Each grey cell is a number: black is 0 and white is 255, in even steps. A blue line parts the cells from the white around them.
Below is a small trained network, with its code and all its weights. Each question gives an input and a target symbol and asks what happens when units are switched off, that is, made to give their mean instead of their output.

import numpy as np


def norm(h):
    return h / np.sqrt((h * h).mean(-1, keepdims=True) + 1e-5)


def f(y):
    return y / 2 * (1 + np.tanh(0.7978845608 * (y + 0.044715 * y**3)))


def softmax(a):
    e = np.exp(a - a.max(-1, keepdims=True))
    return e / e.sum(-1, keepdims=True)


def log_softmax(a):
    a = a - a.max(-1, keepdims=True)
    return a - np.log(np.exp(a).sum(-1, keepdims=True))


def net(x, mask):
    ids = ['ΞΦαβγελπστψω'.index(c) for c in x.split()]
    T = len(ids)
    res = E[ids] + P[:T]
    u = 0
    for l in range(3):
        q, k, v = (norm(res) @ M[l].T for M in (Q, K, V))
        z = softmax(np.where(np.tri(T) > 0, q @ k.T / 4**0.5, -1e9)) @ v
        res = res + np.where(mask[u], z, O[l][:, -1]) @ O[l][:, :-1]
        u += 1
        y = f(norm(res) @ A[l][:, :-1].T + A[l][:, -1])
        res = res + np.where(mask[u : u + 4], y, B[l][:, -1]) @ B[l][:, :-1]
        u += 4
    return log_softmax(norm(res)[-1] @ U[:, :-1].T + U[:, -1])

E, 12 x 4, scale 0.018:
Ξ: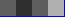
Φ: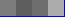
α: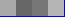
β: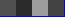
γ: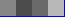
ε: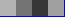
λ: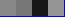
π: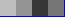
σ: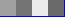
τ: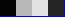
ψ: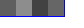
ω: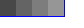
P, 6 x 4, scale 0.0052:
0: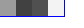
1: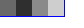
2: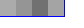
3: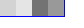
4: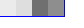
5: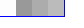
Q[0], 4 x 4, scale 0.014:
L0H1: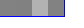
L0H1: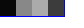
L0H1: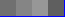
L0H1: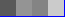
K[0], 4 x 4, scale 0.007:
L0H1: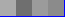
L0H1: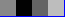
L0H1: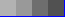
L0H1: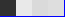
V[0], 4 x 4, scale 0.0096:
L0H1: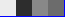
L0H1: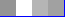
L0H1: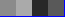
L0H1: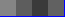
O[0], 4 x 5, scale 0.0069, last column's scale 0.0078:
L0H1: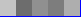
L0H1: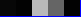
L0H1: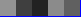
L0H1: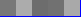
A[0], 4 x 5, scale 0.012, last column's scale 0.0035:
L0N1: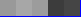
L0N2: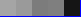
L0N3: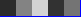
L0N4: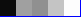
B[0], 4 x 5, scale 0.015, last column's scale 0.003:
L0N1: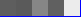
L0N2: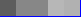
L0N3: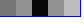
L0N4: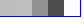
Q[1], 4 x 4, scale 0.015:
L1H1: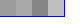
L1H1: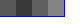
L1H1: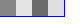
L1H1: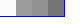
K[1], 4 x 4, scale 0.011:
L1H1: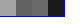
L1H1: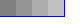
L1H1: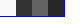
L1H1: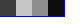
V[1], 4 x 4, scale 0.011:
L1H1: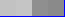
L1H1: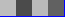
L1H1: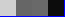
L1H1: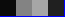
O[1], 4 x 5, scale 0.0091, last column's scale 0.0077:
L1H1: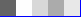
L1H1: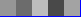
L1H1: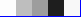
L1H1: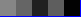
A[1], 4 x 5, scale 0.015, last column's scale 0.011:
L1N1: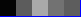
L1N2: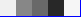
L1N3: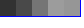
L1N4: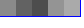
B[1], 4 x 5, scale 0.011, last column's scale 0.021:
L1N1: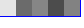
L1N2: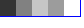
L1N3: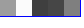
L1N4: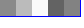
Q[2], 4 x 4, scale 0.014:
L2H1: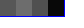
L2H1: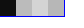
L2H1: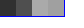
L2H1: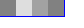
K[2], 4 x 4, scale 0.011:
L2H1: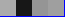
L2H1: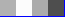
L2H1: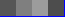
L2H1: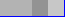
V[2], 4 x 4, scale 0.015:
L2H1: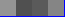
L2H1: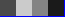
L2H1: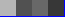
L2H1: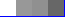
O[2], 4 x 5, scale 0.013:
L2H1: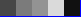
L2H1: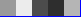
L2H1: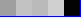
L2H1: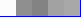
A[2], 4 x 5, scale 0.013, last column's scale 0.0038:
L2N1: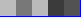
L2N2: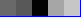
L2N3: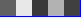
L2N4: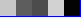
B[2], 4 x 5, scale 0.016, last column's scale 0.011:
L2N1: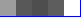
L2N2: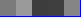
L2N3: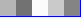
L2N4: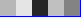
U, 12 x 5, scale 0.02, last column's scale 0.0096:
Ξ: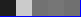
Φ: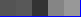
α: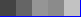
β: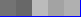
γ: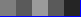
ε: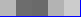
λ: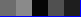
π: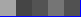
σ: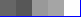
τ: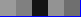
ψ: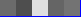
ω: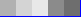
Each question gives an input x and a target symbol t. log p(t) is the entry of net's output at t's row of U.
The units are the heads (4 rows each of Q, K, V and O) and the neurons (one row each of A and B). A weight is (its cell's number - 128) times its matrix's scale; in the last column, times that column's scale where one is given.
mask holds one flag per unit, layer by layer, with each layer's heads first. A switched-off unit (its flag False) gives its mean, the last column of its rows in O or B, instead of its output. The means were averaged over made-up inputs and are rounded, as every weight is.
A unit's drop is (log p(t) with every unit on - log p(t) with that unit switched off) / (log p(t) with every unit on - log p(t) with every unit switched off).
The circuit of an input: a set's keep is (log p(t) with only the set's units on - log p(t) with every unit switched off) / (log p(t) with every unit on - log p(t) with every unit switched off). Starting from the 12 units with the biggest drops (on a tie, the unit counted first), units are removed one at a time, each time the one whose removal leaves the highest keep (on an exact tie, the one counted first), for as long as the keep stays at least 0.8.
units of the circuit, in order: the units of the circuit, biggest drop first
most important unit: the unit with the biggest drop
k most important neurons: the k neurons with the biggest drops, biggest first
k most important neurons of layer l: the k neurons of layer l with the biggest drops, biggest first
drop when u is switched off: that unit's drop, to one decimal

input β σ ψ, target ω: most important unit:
L1H1
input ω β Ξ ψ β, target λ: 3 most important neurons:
(L1N2 L0N4 L0N1)
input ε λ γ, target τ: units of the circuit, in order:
(L1N2 L1H1 L0N4)
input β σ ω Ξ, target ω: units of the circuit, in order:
(L0H1 L1H1)
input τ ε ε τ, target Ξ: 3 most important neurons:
(L0N4 L0N1 L1N2)
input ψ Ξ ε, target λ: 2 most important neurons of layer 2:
(L2N2 L2N1)
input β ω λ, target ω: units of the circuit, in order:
(L0H1 L1H1)
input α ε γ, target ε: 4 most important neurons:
(L1N2 L2N4 L0N4 L0N1)
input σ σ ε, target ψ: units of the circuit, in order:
(L0H1 L1H1 L1N2)
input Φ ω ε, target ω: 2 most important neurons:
(L0N4 L2N3)
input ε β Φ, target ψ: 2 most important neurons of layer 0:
(L0N4 L0N3)
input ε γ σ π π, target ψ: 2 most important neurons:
(L1N2 L0N4)
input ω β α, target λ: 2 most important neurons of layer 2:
(L2N3 L2N1)
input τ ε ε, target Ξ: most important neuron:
(L0N4)
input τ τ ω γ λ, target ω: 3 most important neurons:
(L2N3 L2N1 L0N1)
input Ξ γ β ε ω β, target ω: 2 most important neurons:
(L0N4 L0N1)
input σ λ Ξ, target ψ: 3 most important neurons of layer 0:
(L0N2 L0N4 L0N3)
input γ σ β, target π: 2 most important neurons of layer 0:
(L0N1 L0N4)
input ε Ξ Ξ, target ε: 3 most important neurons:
(L1N2 L2N4 L0N4)
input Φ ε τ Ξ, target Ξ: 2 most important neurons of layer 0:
(L0N4 L0N3)
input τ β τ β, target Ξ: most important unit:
L1N2
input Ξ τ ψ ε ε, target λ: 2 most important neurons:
(L1N2 L0N4)
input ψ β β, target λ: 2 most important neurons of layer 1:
(L1N2 L1N4)
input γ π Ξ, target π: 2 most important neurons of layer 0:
(L0N4 L0N3)
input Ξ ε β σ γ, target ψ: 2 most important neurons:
(L0N1 L1N2)
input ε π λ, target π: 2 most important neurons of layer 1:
(L1N4 L1N2)
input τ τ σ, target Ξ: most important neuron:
(L0N2)
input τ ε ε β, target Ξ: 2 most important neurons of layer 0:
(L0N4 L0N2)
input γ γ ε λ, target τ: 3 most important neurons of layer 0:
(L0N4 L0N1 L0N3)
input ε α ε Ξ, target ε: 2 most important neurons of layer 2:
(L2N4 L2N1)
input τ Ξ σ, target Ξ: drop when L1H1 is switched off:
0.2
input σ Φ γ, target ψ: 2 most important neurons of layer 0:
(L0N2 L0N4)
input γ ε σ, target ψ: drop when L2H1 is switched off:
0.3
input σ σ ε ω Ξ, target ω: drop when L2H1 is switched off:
0.2
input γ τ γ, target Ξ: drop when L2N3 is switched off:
0.0
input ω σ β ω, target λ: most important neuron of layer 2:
(L2N3)
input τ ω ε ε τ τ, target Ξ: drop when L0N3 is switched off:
0.2
